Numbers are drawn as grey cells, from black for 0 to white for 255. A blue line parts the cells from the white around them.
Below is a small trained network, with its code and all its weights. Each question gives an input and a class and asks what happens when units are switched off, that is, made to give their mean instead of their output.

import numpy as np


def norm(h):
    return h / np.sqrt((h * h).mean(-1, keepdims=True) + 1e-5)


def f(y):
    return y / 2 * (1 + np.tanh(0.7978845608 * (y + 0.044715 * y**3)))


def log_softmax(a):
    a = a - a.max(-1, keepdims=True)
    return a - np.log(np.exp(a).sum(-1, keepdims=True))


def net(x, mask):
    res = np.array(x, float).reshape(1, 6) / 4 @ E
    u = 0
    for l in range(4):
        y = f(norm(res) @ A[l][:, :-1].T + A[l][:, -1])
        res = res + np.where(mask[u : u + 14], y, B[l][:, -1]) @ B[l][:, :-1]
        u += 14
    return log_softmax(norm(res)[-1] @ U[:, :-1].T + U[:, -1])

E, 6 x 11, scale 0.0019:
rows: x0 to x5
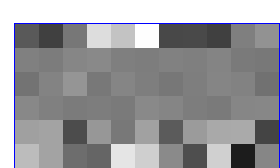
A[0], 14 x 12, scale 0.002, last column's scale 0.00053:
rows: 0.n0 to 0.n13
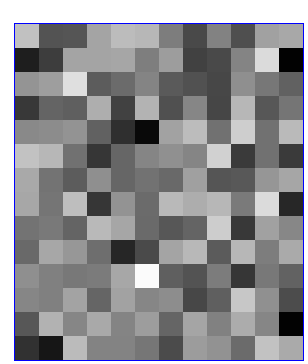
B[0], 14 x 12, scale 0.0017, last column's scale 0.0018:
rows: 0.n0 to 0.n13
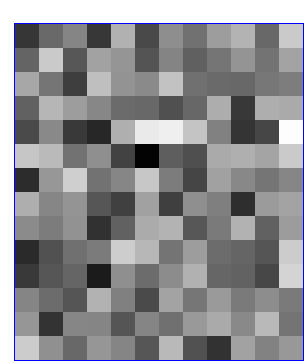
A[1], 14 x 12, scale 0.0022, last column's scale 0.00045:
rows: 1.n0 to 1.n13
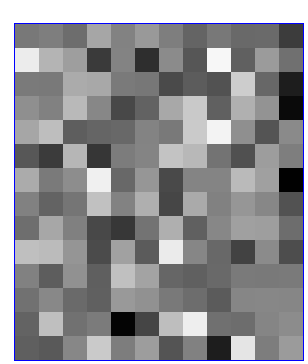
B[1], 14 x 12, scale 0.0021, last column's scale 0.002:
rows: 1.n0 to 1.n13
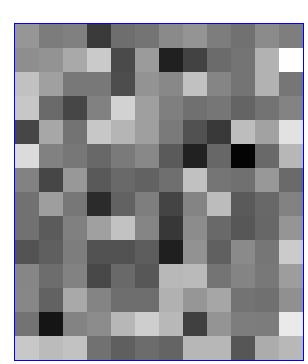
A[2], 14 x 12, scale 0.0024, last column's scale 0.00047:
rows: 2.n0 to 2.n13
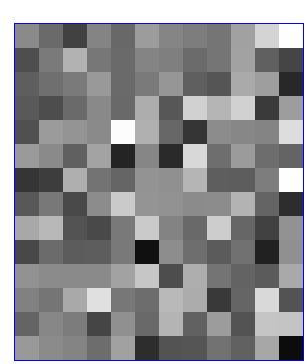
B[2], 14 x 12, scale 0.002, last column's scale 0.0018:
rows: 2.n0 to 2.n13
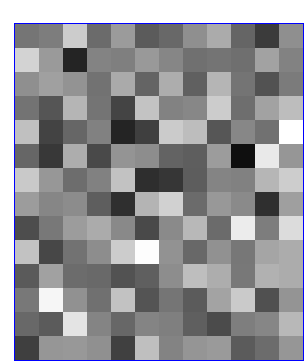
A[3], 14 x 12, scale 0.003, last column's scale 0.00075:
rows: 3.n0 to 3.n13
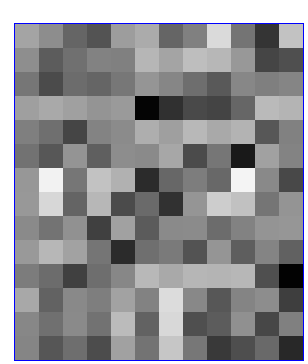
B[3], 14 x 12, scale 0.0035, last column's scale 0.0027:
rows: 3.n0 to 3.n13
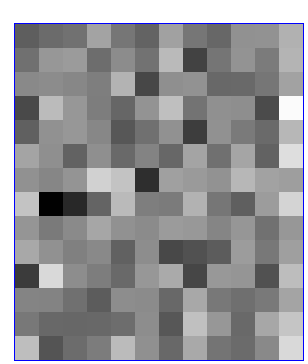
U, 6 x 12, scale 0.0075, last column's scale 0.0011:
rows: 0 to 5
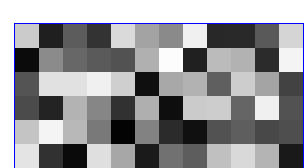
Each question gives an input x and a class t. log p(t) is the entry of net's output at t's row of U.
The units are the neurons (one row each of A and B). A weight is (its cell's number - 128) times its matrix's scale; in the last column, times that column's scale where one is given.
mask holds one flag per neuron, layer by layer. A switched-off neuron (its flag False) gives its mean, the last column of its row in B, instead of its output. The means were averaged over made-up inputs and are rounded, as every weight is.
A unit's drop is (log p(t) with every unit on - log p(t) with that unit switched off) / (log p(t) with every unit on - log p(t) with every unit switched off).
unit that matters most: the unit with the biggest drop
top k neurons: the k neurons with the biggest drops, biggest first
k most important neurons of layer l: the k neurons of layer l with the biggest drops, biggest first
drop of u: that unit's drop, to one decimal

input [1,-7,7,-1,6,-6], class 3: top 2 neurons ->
[1.n13, 2.n5]
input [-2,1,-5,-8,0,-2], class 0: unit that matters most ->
1.n5
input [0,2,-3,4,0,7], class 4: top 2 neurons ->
[1.n1, 0.n4]
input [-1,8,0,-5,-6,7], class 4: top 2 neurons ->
[1.n1, 0.n4]
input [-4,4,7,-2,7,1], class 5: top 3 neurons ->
[0.n5, 3.n7, 1.n1]
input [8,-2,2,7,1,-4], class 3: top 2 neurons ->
[1.n7, 2.n5]
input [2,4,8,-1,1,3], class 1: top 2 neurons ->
[3.n10, 3.n7]
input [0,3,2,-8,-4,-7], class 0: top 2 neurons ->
[0.n4, 1.n1]
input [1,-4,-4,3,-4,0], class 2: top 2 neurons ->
[0.n4, 2.n11]
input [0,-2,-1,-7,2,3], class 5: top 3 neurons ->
[0.n4, 1.n1, 0.n5]
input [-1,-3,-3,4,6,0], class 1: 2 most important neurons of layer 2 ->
[2.n6, 2.n7]
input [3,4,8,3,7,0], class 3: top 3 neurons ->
[0.n4, 1.n12, 2.n5]
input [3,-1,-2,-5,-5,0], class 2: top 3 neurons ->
[0.n4, 2.n11, 1.n12]
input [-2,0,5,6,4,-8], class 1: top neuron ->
[0.n4]
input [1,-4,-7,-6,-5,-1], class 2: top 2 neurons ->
[2.n11, 0.n4]
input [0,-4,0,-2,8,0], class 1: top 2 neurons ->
[2.n6, 1.n1]
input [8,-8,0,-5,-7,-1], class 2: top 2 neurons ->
[0.n4, 2.n11]
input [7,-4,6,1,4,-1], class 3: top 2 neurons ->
[0.n4, 1.n13]
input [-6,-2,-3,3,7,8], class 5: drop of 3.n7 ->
0.3
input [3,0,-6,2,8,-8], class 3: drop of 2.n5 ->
0.1
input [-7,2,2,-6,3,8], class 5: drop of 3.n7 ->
0.7
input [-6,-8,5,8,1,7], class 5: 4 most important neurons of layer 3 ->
[3.n7, 3.n6, 3.n10, 3.n4]
